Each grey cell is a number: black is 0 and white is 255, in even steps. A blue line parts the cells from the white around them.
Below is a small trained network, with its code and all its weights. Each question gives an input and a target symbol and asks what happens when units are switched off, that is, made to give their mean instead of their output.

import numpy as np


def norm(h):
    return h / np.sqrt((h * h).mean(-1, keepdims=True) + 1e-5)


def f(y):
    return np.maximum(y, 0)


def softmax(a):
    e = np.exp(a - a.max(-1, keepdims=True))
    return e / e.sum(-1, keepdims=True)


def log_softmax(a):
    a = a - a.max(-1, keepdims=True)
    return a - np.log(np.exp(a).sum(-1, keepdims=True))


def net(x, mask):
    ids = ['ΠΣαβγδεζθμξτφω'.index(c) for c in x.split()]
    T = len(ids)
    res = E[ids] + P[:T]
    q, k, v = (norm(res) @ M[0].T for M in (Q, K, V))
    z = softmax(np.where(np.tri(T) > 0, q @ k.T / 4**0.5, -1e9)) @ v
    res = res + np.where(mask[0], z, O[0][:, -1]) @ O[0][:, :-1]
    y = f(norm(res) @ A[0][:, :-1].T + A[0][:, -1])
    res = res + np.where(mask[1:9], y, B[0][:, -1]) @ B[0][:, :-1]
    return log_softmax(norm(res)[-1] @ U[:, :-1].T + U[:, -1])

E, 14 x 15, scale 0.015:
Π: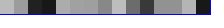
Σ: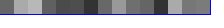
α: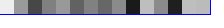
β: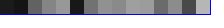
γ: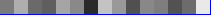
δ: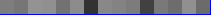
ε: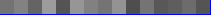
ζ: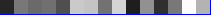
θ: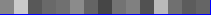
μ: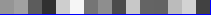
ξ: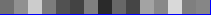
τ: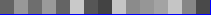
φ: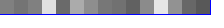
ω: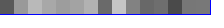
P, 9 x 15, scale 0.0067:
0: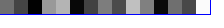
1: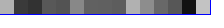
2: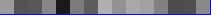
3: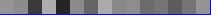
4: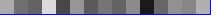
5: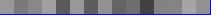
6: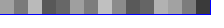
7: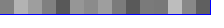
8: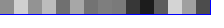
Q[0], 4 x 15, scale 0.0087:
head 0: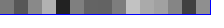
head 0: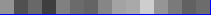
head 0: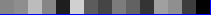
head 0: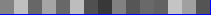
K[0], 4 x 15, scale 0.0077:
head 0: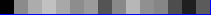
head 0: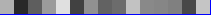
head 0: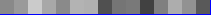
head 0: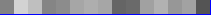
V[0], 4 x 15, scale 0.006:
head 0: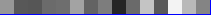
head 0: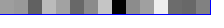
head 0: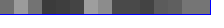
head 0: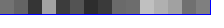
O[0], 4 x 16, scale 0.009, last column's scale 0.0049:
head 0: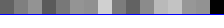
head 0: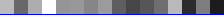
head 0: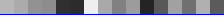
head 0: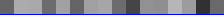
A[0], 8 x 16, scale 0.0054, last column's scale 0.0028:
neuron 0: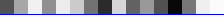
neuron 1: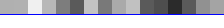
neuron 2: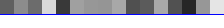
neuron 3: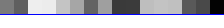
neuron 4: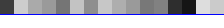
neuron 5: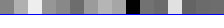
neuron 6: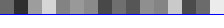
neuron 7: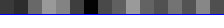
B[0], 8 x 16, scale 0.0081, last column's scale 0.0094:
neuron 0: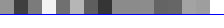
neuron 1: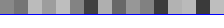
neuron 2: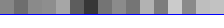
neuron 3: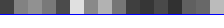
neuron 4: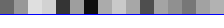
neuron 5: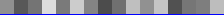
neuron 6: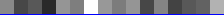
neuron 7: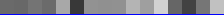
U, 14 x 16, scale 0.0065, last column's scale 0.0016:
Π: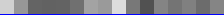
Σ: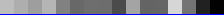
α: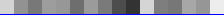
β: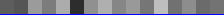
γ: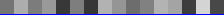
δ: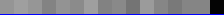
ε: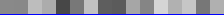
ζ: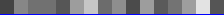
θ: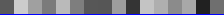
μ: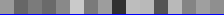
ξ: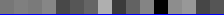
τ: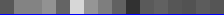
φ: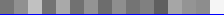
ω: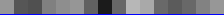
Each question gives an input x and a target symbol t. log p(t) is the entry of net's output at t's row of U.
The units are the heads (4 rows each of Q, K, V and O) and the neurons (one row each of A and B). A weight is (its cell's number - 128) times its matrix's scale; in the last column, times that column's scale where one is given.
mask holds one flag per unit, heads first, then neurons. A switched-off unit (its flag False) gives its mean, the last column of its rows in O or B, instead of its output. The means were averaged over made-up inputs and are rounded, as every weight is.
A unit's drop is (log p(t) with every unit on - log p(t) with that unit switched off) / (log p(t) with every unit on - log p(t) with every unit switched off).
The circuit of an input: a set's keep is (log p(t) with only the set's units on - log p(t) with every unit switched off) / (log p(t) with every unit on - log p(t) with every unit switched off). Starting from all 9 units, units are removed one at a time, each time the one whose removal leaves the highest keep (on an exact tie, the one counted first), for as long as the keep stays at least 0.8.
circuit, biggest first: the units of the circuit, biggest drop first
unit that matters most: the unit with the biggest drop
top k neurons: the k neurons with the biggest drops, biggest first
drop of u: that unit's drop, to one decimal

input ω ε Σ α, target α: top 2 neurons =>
neuron 4; neuron 0
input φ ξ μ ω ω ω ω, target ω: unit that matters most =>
head 0
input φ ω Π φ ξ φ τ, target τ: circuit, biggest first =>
head 0; neuron 3
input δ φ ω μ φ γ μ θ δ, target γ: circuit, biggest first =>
head 0; neuron 0; neuron 1
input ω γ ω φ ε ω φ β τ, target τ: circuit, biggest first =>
head 0; neuron 3; neuron 6
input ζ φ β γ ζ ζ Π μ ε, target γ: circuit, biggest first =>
head 0; neuron 0; neuron 2
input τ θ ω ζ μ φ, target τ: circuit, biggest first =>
neuron 3; head 0
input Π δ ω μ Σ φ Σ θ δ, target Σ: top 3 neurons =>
neuron 0; neuron 3; neuron 4
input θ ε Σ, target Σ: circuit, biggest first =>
head 0; neuron 5; neuron 1
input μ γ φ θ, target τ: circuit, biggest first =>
head 0; neuron 3
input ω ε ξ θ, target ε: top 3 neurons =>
neuron 5; neuron 3; neuron 1
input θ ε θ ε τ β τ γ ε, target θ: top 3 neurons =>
neuron 3; neuron 0; neuron 6
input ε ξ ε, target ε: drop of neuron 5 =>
0.4
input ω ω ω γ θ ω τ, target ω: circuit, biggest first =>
head 0
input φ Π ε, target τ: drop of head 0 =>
2.5
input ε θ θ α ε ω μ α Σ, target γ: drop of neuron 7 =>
0.1
